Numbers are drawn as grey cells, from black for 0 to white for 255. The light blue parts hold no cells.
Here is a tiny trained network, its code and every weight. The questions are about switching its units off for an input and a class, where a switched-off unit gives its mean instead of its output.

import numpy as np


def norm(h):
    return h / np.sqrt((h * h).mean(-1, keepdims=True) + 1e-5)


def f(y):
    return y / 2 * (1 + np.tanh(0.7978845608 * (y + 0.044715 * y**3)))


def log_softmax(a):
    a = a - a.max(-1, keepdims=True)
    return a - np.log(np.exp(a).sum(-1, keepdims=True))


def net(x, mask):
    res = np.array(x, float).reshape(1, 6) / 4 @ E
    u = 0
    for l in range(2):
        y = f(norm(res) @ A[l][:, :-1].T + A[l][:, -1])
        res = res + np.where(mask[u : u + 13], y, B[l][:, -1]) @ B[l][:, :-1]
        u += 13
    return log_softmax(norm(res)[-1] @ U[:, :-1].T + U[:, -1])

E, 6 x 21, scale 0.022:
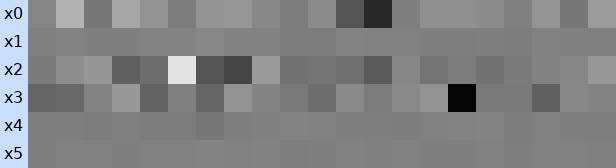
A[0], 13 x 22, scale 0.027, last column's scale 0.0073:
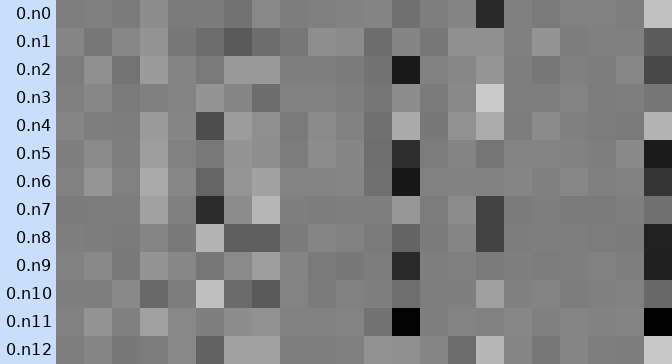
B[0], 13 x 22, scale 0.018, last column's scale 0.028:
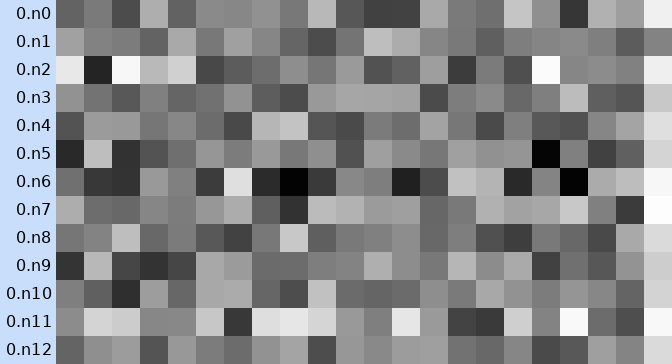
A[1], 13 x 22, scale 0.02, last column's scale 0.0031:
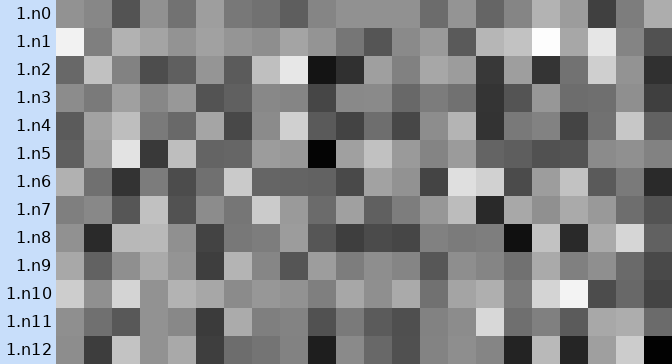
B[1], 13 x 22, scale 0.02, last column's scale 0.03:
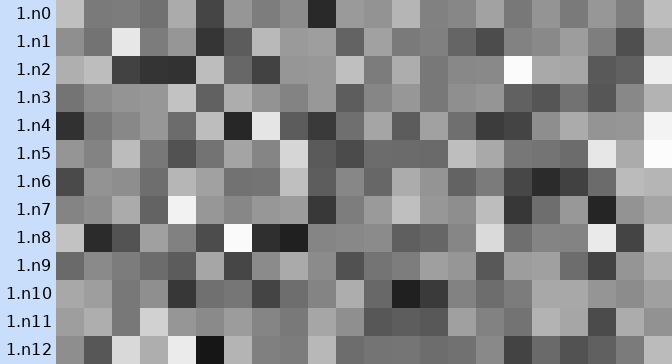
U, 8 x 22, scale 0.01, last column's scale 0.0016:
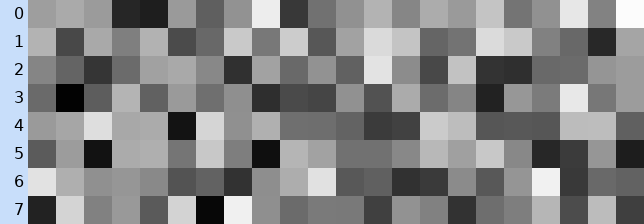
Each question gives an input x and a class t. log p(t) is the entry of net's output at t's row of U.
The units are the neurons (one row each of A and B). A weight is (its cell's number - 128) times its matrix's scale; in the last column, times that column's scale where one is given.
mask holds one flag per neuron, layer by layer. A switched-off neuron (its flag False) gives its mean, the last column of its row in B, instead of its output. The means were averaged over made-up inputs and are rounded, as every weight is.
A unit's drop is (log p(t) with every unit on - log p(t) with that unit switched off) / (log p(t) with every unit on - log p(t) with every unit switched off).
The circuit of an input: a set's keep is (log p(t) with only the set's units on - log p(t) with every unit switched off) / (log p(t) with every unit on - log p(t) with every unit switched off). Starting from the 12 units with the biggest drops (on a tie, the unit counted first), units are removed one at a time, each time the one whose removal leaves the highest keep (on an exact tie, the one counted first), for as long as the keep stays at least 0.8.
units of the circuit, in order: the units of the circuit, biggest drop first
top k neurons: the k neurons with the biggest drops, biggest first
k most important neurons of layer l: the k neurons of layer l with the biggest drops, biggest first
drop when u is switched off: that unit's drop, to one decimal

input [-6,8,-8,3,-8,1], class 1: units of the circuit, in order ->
[0.n7]
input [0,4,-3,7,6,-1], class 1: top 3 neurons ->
[0.n6 0.n7 0.n0]
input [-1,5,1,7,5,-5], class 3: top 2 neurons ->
[0.n8 0.n11]
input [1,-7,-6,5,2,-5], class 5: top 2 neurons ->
[0.n11 0.n2]
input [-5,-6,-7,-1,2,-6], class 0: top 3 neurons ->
[0.n6 0.n2 0.n4]
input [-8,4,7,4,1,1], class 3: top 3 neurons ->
[0.n11 0.n5 1.n8]
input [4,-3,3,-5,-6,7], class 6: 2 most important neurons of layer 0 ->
[0.n2 0.n11]
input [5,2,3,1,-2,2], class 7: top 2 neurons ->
[0.n11 0.n7]
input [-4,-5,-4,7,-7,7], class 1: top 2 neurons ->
[0.n6 0.n0]
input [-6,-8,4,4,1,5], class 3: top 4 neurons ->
[0.n11 1.n8 0.n5 0.n9]
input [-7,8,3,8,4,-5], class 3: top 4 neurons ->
[0.n11 0.n5 1.n8 0.n9]
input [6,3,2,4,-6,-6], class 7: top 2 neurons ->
[0.n11 0.n5]
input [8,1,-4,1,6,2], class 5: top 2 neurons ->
[0.n6 0.n7]
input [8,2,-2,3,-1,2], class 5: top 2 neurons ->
[0.n6 0.n5]
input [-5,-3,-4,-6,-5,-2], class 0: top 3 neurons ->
[0.n6 0.n2 1.n2]
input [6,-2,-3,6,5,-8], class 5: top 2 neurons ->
[0.n6 0.n5]
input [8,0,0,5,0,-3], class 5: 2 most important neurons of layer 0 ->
[0.n6 0.n4]
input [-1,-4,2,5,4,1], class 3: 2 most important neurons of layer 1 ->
[1.n8 1.n4]
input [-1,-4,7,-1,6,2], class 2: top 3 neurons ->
[0.n11 0.n10 0.n2]
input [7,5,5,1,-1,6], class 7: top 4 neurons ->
[0.n11 0.n7 0.n5 0.n9]
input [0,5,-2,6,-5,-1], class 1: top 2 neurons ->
[0.n6 0.n7]
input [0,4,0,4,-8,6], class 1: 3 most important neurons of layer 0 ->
[0.n7 0.n6 0.n0]
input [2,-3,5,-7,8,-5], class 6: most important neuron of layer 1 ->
[1.n10]
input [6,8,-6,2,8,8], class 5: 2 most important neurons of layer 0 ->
[0.n6 0.n7]
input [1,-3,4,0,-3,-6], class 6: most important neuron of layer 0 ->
[0.n4]
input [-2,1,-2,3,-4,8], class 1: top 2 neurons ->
[0.n6 0.n0]
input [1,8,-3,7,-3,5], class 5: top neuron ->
[0.n11]
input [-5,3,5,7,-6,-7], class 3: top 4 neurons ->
[0.n11 1.n8 0.n5 1.n4]
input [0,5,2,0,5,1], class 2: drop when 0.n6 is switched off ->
0.1
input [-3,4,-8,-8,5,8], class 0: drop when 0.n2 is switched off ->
0.2
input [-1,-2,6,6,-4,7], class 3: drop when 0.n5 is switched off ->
0.1
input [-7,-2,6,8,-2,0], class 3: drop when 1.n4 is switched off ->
0.2
